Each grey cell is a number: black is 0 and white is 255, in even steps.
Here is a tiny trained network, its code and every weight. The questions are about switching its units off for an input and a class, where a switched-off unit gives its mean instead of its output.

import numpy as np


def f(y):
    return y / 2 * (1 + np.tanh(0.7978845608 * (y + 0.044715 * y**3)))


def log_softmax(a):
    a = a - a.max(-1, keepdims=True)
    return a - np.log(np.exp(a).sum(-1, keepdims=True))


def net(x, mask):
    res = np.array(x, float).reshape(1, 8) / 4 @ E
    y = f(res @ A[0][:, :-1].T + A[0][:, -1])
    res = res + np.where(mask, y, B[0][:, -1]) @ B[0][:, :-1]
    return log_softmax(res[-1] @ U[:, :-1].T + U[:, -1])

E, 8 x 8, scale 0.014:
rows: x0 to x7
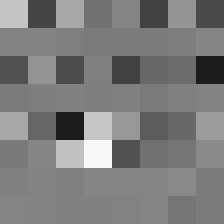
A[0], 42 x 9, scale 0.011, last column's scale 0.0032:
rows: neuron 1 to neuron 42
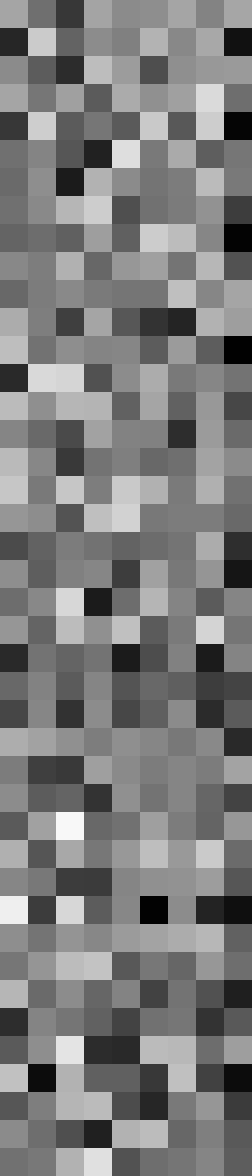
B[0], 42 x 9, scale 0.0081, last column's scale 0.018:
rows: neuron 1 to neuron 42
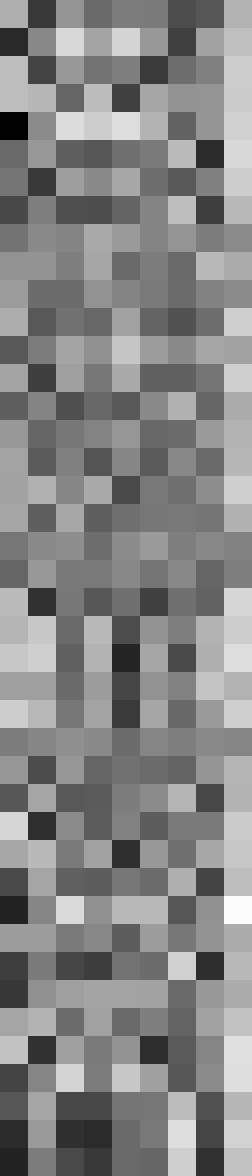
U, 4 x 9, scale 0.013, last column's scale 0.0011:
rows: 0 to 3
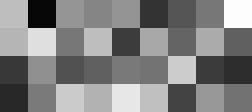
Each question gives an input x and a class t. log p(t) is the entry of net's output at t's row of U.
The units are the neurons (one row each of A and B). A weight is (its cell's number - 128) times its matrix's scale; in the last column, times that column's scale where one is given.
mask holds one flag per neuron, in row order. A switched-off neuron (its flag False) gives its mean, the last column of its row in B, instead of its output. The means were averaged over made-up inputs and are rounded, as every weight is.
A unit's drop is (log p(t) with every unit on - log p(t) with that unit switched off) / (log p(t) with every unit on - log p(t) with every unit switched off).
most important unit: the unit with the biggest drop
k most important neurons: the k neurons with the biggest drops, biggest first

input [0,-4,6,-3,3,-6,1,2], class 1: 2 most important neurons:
(neuron 26; neuron 24)
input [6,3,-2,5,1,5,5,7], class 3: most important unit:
neuron 33
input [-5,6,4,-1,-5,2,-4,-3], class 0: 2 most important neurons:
(neuron 38; neuron 33)
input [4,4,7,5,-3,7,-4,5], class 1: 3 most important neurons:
(neuron 24; neuron 26; neuron 37)
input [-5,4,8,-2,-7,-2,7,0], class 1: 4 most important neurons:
(neuron 24; neuron 37; neuron 26; neuron 25)
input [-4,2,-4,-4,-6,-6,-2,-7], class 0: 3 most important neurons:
(neuron 38; neuron 14; neuron 22)
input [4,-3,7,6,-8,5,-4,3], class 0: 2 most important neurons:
(neuron 38; neuron 30)
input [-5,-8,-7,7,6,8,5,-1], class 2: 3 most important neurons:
(neuron 42; neuron 35; neuron 8)
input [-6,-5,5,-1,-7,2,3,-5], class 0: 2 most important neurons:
(neuron 38; neuron 30)
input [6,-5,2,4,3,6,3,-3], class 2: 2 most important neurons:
(neuron 42; neuron 40)
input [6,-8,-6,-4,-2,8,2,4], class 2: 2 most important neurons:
(neuron 42; neuron 35)
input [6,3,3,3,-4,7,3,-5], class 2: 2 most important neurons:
(neuron 42; neuron 40)
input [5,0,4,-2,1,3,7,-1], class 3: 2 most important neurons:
(neuron 33; neuron 39)
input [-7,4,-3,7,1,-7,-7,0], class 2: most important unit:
neuron 41
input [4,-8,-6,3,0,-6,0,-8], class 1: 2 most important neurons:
(neuron 4; neuron 31)
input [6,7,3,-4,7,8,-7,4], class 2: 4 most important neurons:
(neuron 42; neuron 40; neuron 8; neuron 35)
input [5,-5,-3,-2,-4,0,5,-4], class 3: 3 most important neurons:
(neuron 33; neuron 39; neuron 3)
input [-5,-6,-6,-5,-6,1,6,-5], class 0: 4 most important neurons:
(neuron 14; neuron 38; neuron 30; neuron 22)
